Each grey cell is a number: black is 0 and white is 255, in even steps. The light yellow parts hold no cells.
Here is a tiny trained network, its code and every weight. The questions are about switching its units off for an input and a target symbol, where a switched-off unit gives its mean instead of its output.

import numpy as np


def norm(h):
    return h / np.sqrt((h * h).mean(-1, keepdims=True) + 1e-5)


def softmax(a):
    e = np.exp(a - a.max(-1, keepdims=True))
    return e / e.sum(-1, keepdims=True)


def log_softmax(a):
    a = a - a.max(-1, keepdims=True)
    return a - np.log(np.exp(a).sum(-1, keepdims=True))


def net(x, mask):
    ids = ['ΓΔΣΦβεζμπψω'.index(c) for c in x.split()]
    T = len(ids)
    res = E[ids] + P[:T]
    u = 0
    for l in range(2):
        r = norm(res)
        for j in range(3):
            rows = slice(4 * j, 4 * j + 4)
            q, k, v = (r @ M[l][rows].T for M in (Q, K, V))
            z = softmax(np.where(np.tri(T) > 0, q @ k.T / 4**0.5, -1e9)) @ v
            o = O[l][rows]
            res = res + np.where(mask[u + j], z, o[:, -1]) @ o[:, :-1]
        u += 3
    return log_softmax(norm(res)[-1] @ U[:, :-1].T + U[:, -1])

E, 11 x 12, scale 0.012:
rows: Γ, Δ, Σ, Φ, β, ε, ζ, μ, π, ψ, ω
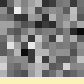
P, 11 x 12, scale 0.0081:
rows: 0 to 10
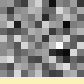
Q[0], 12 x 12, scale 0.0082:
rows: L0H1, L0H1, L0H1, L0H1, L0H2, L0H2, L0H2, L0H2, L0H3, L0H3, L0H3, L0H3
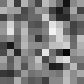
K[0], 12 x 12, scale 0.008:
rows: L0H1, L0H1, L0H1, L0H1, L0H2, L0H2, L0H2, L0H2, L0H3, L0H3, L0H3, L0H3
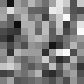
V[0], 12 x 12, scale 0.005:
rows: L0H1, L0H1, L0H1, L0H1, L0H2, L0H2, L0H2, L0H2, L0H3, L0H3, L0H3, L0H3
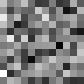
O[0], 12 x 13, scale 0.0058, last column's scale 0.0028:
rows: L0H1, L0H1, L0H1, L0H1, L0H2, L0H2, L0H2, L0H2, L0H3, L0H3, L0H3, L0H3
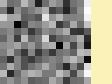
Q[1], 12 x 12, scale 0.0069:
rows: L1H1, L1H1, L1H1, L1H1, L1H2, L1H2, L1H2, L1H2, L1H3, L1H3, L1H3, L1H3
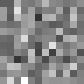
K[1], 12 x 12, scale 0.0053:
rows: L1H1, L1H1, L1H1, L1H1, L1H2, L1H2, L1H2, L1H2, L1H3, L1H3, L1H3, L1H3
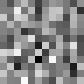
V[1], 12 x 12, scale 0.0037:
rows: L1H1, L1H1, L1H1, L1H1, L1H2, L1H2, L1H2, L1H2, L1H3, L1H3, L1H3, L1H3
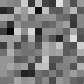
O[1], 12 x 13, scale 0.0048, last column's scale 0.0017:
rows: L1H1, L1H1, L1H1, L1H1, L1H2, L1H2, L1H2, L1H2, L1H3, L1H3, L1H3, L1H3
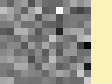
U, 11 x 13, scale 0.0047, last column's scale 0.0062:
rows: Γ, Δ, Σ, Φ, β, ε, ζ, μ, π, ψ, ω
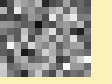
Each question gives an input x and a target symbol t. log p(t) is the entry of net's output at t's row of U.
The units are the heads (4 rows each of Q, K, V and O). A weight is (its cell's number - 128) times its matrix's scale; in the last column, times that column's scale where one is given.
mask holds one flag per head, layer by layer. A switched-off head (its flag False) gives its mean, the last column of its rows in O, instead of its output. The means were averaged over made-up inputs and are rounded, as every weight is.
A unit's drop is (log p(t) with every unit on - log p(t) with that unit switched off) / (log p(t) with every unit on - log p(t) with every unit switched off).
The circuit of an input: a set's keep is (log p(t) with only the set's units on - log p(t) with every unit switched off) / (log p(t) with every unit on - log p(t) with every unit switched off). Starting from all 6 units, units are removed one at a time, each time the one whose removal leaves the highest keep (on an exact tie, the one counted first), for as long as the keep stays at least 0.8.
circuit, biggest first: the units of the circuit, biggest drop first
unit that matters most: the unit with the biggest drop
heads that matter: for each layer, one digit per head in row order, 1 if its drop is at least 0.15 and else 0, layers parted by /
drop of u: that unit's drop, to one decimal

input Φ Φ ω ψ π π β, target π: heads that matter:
110 / 100
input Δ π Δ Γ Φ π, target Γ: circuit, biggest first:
L0H1
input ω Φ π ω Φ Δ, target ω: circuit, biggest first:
L0H1, L0H2, L1H1
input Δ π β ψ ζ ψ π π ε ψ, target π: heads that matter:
110 / 100
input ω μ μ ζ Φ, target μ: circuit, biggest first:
L0H1, L0H2, L0H3
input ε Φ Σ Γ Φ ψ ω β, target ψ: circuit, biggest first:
L0H3, L0H1
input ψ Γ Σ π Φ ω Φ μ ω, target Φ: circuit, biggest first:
L0H2, L0H3
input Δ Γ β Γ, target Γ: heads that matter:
100 / 000
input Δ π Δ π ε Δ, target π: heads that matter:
110 / 010
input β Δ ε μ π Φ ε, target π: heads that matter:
111 / 100
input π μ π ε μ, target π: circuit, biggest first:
L0H2, L1H1
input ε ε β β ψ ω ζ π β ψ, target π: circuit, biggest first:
L0H1, L1H1
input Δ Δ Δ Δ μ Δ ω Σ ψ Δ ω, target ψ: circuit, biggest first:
L0H2, L0H3
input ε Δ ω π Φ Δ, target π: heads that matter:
110 / 000
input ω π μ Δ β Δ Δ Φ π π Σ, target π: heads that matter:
111 / 000
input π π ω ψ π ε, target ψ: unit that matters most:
L0H3
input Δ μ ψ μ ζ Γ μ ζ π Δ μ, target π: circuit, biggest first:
L0H2, L0H1
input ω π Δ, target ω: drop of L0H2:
0.2
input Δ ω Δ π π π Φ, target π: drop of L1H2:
-0.1
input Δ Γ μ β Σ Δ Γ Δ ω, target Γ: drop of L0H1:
0.9
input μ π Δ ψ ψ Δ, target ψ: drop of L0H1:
0.2
